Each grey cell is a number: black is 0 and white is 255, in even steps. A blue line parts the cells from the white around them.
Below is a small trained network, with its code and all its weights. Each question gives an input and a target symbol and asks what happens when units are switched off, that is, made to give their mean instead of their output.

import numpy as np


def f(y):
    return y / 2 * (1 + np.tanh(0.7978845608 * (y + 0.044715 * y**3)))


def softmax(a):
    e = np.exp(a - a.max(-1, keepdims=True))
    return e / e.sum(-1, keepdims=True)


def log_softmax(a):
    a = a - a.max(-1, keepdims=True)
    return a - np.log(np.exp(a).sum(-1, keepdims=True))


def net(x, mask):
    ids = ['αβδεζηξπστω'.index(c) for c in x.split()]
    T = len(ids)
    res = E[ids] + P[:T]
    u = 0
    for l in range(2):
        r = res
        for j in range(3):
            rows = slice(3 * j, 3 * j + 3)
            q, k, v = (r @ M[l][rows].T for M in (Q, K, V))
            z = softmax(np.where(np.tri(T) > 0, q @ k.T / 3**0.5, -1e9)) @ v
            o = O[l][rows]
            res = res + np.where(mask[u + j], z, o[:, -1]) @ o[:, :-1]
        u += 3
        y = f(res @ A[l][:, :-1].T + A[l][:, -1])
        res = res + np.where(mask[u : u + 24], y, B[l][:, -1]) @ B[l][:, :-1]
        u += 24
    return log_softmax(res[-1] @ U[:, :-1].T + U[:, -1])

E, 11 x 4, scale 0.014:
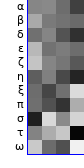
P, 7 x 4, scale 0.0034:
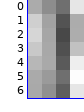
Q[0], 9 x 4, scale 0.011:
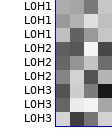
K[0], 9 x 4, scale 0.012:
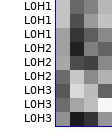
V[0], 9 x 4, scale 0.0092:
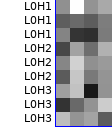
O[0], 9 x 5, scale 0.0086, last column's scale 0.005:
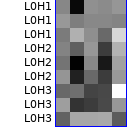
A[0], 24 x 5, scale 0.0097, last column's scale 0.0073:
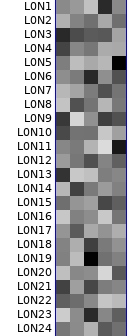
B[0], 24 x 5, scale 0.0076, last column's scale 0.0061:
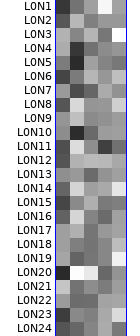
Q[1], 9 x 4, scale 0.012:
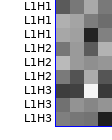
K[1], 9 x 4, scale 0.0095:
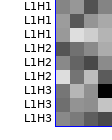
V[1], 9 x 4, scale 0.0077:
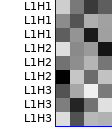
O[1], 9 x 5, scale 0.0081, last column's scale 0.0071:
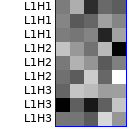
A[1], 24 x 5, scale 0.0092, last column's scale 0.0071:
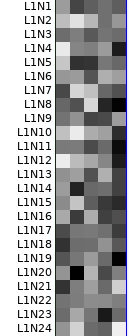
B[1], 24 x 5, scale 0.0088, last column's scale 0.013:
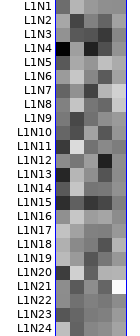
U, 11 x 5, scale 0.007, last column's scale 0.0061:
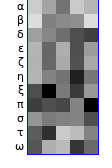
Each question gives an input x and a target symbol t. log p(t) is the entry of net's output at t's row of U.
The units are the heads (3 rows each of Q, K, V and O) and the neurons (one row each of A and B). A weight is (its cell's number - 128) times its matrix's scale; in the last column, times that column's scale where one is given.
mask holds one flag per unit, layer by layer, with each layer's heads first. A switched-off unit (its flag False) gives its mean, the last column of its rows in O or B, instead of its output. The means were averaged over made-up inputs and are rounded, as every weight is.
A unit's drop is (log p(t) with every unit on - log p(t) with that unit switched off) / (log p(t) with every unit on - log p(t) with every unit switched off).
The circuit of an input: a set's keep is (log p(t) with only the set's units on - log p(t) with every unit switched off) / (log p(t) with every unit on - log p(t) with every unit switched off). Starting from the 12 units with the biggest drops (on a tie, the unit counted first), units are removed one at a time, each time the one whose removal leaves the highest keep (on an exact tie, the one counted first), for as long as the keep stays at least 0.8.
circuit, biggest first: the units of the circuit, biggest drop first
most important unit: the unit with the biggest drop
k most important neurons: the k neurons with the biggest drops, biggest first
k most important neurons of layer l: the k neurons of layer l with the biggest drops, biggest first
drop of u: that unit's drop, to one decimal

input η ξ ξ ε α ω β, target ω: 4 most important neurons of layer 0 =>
[L0N3 L0N23 L0N8 L0N20]
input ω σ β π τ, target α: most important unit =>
L1H2
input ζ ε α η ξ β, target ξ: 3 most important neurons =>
[L0N3 L0N10 L0N22]
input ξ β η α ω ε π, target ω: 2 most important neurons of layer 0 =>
[L0N23 L0N8]
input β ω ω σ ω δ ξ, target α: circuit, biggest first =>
[L0H2 L0N3 L1H2 L1H1]
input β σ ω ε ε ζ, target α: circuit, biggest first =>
[L1H2 L0H2 L1H1]
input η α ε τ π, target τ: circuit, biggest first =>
[L0H3 L0N1 L1H1]
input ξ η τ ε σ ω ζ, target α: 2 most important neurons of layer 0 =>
[L0N1 L0N20]
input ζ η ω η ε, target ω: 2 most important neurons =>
[L0N3 L0N23]
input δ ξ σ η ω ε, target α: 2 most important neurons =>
[L0N1 L0N20]
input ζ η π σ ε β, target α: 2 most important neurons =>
[L0N1 L0N8]
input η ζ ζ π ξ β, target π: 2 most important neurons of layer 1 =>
[L1N5 L1N11]
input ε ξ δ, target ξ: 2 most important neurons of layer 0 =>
[L0N3 L0N10]
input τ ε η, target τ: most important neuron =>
[L0N1]
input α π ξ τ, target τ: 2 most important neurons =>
[L0N1 L1N10]
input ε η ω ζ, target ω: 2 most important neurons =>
[L0N3 L0N23]
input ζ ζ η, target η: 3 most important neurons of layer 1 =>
[L1N12 L1N4 L1N6]
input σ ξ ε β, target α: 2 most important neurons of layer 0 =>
[L0N3 L0N1]
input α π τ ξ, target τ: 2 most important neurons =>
[L0N1 L0N24]
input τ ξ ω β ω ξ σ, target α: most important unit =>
L0N3
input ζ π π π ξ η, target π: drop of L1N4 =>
-0.1
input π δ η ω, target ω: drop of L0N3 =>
0.1
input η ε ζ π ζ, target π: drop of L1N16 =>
0.0
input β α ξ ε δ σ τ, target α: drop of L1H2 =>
0.3
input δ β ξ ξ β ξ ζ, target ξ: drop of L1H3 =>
0.3
